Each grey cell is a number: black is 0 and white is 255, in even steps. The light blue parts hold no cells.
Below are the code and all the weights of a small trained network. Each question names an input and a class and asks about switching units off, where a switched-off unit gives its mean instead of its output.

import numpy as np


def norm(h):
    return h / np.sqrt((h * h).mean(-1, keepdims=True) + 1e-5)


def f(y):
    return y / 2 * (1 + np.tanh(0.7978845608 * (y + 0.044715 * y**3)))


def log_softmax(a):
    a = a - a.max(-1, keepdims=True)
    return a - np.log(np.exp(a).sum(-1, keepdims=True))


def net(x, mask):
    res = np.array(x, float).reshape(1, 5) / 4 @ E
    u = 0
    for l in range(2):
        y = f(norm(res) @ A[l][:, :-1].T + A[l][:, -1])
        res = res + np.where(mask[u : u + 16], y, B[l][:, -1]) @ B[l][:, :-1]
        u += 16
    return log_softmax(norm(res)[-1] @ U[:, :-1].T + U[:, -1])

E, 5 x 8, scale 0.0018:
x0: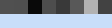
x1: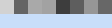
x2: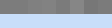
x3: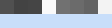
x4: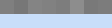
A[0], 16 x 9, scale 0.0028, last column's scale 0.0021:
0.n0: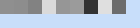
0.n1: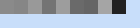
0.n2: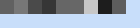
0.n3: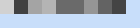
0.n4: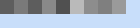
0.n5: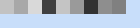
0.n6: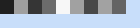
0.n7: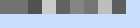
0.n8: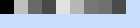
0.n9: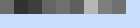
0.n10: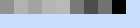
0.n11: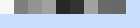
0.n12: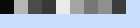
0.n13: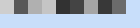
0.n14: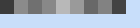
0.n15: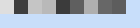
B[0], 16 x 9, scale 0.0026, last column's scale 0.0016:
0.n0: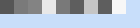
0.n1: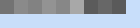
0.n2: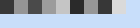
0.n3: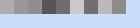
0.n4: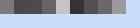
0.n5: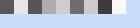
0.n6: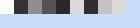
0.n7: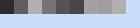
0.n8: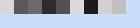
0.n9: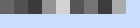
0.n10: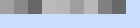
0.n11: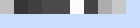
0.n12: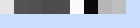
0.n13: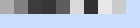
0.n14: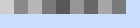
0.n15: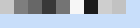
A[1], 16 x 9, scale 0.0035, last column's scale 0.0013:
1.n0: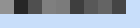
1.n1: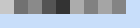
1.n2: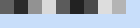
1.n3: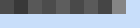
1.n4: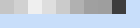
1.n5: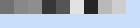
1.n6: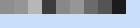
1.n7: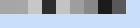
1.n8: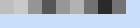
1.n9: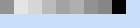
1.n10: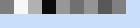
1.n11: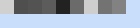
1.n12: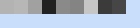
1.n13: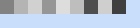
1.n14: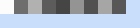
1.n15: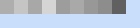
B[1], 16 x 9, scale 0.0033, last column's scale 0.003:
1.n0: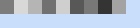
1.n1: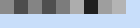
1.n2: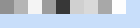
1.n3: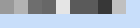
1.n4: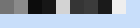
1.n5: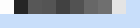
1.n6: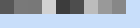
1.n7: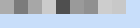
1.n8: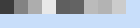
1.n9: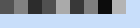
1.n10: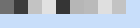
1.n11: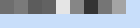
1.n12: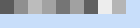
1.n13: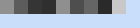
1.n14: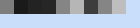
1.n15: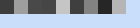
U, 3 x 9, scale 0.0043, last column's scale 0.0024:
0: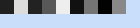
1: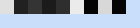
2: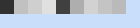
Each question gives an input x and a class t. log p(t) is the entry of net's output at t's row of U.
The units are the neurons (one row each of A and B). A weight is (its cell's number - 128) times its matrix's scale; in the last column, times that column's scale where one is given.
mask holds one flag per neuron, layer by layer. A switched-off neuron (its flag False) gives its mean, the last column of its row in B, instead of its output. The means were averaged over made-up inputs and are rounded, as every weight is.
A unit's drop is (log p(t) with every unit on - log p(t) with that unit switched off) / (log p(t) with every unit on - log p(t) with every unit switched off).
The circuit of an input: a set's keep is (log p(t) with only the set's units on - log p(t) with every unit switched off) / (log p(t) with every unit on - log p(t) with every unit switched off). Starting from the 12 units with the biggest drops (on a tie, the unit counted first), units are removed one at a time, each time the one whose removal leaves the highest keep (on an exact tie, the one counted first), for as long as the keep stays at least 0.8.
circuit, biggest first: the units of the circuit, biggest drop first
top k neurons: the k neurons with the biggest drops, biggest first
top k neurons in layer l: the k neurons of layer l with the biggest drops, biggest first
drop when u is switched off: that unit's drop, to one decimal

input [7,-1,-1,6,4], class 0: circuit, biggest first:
[1.n3 0.n9 1.n0]
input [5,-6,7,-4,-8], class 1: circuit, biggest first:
[0.n12]
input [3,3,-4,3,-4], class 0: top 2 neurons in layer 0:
[0.n9 0.n6]
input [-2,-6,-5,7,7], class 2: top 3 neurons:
[1.n2 0.n0 0.n15]
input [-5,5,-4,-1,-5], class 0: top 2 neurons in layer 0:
[0.n5 0.n6]
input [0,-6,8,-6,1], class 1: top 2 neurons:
[0.n8 0.n12]
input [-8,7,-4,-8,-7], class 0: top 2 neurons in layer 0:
[0.n5 0.n6]
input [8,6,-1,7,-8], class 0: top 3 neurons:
[1.n3 1.n10 1.n0]
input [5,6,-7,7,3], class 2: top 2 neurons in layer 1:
[1.n2 1.n4]
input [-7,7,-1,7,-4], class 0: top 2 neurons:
[1.n4 0.n6]
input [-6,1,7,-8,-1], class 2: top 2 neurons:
[1.n10 1.n7]
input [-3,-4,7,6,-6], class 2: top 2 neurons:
[0.n0 1.n2]
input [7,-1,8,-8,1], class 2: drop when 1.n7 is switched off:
0.3
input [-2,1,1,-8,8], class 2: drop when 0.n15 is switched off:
0.0
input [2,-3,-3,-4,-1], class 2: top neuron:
[0.n2]
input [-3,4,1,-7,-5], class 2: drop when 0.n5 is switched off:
0.1
